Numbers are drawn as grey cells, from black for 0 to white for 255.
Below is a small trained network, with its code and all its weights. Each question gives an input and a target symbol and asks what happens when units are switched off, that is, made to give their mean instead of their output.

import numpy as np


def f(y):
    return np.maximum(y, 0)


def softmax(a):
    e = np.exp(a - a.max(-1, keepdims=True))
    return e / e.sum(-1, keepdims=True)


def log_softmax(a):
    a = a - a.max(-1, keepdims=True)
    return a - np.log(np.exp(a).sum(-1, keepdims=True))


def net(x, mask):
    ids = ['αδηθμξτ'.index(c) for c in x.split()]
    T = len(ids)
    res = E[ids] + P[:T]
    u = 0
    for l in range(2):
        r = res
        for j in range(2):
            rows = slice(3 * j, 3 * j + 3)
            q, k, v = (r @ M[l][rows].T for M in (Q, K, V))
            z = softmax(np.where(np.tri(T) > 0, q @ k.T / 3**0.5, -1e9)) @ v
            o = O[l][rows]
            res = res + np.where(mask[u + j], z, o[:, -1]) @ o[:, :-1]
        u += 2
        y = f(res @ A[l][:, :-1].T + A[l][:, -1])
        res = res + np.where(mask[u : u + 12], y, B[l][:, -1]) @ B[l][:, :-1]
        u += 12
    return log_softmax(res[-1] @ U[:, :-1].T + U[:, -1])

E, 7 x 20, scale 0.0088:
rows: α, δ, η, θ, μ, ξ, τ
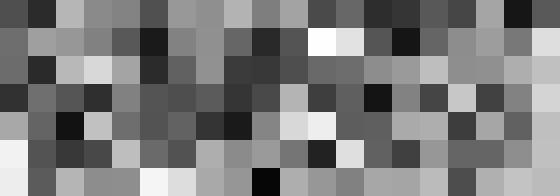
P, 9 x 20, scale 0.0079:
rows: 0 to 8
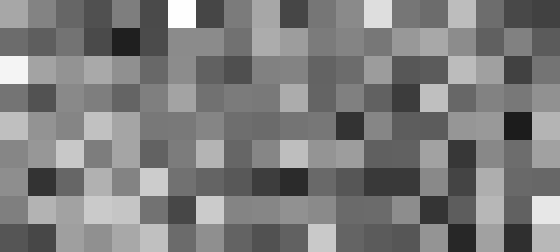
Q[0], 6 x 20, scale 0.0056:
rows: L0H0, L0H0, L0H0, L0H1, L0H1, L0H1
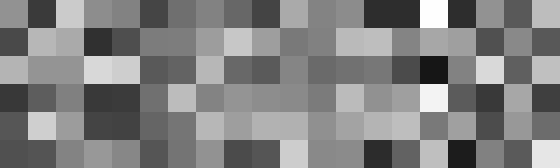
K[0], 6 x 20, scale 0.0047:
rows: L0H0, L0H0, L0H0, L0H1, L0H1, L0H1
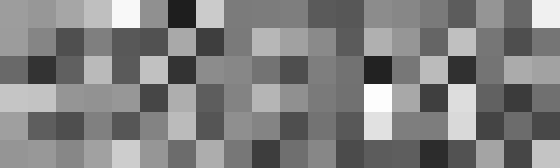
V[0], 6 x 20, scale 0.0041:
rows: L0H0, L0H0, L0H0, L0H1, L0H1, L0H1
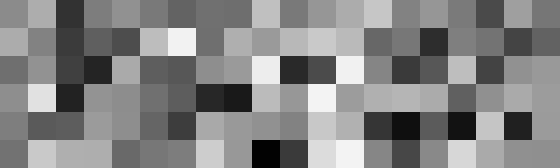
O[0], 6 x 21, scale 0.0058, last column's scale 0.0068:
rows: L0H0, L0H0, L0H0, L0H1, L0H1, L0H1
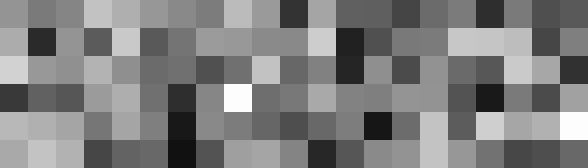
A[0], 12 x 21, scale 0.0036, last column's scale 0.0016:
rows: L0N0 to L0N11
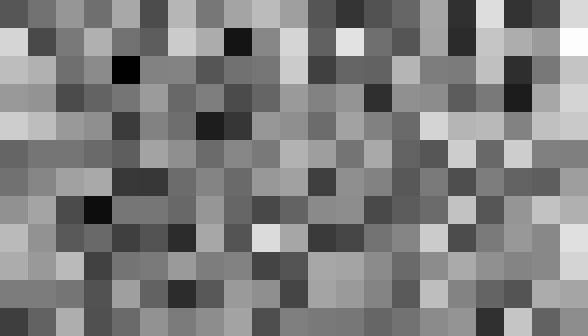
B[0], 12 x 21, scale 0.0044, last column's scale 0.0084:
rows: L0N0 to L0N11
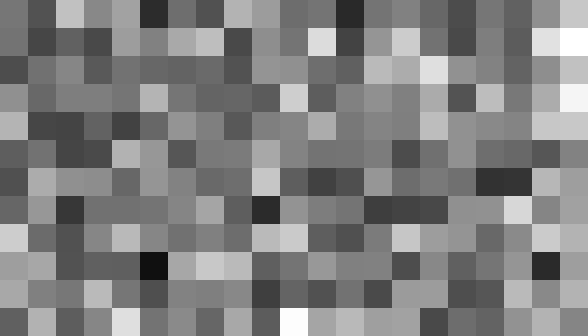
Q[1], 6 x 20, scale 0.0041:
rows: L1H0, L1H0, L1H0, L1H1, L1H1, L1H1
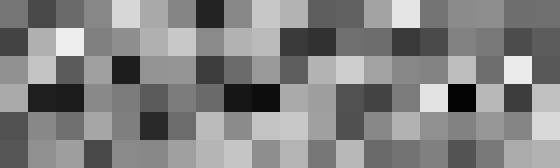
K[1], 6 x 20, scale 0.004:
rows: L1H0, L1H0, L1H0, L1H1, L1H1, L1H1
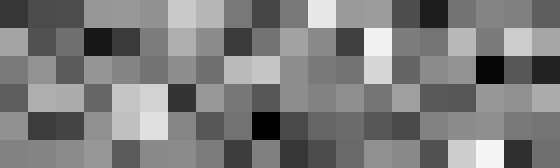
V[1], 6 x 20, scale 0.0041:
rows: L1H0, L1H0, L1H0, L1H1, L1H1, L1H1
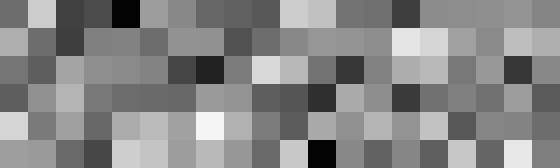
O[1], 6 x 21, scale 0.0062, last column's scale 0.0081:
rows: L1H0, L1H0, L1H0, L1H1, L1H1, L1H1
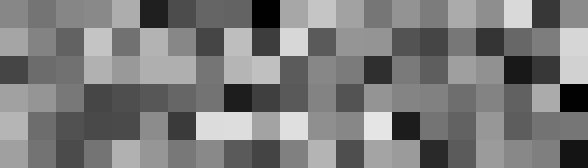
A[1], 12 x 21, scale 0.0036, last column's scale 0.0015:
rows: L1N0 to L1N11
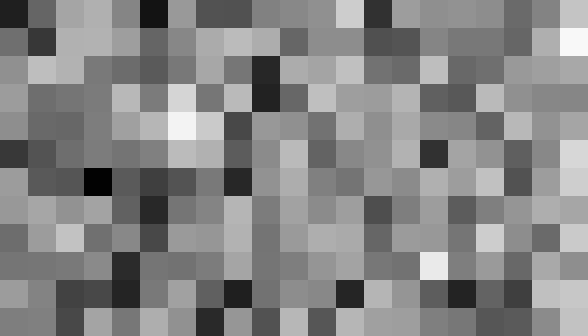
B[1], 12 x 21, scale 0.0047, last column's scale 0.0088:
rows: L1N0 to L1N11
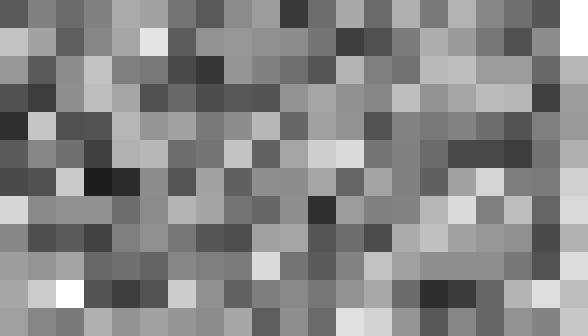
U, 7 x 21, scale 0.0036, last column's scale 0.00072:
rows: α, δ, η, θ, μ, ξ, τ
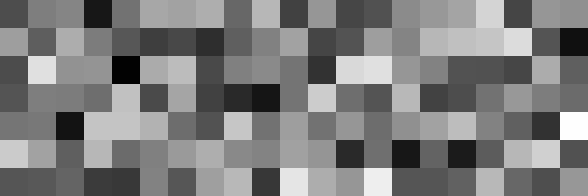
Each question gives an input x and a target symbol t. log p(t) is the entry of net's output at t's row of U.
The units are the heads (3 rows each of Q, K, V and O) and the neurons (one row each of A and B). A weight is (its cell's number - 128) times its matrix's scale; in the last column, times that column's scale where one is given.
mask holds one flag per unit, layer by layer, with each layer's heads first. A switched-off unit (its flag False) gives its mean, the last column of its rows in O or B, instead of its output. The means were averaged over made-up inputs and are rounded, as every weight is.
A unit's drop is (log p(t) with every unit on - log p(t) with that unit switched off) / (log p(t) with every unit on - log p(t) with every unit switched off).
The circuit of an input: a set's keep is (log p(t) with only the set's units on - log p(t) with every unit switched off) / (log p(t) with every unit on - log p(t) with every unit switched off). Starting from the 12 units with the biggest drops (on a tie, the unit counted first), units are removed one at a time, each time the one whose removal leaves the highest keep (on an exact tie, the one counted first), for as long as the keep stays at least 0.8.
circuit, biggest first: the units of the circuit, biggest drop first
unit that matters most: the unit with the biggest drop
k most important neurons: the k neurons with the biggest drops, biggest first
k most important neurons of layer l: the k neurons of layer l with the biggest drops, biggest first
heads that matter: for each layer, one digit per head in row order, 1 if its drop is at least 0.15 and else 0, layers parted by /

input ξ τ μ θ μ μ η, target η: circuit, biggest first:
[L0H0]
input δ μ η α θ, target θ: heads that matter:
00 / 01
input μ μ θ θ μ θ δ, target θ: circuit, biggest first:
[L1H1 L0N7]
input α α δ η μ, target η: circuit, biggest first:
[L0H0 L1N10]
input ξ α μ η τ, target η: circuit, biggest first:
[L0H0 L0H1]
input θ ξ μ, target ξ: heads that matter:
10 / 00
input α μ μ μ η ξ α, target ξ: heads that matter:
11 / 01
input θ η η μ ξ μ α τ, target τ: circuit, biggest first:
[L1H1 L0H0]
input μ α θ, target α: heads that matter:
11 / 10
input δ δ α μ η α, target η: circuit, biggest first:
[L0H0 L0N6]
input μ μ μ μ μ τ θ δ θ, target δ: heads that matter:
01 / 10
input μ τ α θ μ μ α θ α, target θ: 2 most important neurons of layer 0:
[L0N7 L0N0]
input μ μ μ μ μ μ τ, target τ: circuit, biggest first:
[L0H0 L1H1]
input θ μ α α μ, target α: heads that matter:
00 / 10
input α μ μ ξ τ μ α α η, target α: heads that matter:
01 / 10
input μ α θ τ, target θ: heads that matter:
01 / 01
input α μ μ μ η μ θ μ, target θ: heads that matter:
00 / 01
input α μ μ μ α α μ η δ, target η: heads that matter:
10 / 00
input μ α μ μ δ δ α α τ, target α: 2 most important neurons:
[L0N0 L0N9]
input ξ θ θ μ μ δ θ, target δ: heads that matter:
11 / 10
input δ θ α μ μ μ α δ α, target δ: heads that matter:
01 / 10
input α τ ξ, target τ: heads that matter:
01 / 01
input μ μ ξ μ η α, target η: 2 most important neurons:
[L0N6 L1N10]
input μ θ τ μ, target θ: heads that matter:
01 / 01
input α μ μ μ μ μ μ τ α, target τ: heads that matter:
10 / 01
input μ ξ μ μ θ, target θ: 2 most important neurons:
[L0N7 L1N1]
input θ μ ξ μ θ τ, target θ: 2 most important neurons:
[L0N1 L1N3]
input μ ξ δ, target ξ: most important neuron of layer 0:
[L0N4]
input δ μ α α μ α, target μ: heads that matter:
00 / 10
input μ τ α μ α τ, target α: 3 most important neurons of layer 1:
[L1N4 L1N11 L1N8]
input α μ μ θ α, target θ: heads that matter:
01 / 01
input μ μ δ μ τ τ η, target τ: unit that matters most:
L1H1
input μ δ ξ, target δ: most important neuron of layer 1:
[L1N6]
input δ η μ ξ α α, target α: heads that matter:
01 / 10
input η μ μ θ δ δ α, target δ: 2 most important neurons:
[L0N7 L0N0]
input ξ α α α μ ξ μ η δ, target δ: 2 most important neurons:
[L1N2 L0N10]
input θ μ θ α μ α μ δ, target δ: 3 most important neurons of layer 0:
[L0N10 L0N1 L0N4]
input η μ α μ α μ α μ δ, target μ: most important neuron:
[L0N9]
